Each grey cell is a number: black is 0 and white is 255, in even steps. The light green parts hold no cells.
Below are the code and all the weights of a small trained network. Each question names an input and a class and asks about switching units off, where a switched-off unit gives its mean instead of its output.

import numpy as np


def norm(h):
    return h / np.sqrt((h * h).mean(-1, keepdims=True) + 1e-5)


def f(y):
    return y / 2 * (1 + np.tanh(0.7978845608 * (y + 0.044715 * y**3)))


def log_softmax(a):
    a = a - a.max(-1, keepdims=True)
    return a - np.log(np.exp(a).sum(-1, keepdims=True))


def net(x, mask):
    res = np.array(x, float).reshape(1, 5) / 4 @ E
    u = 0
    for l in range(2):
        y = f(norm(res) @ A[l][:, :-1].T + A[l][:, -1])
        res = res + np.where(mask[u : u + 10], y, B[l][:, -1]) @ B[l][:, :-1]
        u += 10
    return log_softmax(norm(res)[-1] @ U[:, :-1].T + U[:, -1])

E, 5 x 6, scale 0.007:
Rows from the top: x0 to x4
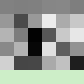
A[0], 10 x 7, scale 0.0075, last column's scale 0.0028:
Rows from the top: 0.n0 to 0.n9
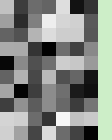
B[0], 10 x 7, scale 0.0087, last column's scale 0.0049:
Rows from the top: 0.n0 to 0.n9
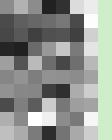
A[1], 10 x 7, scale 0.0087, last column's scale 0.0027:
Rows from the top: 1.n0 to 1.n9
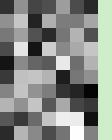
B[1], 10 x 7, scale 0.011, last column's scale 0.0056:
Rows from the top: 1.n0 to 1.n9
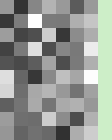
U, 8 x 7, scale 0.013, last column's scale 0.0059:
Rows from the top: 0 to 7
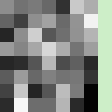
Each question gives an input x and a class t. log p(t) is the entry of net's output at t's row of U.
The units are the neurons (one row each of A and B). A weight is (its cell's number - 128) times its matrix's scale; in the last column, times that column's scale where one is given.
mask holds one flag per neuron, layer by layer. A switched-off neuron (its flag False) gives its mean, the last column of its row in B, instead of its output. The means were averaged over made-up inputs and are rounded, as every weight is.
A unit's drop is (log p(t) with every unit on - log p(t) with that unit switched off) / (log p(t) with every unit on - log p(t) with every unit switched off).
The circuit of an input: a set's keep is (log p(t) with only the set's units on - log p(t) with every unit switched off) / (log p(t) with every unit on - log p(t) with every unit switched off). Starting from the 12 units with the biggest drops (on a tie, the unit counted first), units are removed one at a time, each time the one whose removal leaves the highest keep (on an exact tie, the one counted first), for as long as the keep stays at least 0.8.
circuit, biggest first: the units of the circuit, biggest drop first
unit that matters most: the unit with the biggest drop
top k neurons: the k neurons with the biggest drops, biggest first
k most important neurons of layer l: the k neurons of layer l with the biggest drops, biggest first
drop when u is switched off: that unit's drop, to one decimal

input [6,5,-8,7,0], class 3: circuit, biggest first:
[1.n5, 1.n9]
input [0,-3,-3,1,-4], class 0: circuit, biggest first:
[1.n5]
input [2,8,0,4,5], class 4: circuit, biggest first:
[0.n1, 0.n2]
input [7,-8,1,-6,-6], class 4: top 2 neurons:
[0.n3, 1.n4]
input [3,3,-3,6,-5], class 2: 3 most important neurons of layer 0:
[0.n8, 0.n0, 0.n6]
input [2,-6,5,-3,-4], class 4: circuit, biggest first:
[0.n3, 1.n4]
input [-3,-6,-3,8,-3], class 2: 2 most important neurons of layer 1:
[1.n3, 1.n1]
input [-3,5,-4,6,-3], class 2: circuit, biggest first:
[1.n3, 0.n8, 1.n2]
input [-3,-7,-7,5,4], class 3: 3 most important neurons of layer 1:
[1.n6, 1.n5, 1.n9]
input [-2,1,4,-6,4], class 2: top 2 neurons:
[0.n8, 1.n5]
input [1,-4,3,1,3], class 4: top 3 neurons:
[0.n3, 1.n8, 1.n5]
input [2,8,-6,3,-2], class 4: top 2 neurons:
[0.n2, 0.n8]
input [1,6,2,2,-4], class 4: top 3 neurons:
[0.n2, 0.n1, 0.n0]
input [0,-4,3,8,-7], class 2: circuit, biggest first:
[1.n3]
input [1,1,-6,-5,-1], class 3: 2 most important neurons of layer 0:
[0.n3, 0.n0]
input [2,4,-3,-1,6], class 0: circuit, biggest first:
[0.n0, 0.n6]
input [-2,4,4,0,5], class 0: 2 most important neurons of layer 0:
[0.n0, 0.n3]
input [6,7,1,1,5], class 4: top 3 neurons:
[0.n1, 0.n2, 1.n5]
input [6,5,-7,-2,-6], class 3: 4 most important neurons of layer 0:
[0.n0, 0.n3, 0.n6, 0.n9]
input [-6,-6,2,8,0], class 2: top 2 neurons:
[1.n3, 1.n1]
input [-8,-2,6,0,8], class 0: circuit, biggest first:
[0.n0]
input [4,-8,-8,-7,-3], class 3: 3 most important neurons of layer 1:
[1.n6, 1.n5, 1.n3]
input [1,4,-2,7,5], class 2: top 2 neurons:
[1.n1, 1.n3]
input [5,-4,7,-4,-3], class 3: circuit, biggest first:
[0.n8, 0.n0]
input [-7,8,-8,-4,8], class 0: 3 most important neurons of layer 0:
[0.n0, 0.n6, 0.n3]
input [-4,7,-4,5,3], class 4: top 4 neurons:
[0.n1, 0.n2, 0.n8, 1.n0]
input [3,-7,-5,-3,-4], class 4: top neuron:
[0.n8]
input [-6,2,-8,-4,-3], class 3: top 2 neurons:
[1.n5, 0.n0]
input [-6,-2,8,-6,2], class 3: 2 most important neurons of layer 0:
[0.n8, 0.n3]
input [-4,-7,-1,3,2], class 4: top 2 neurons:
[0.n3, 1.n4]
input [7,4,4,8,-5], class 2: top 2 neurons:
[1.n3, 0.n0]
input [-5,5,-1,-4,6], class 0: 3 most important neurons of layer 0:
[0.n0, 0.n6, 0.n3]
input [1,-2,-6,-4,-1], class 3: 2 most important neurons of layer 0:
[0.n3, 0.n0]
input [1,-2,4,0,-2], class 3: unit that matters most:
0.n8
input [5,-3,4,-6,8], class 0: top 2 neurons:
[0.n0, 0.n6]
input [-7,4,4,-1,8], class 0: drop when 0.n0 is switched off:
0.3
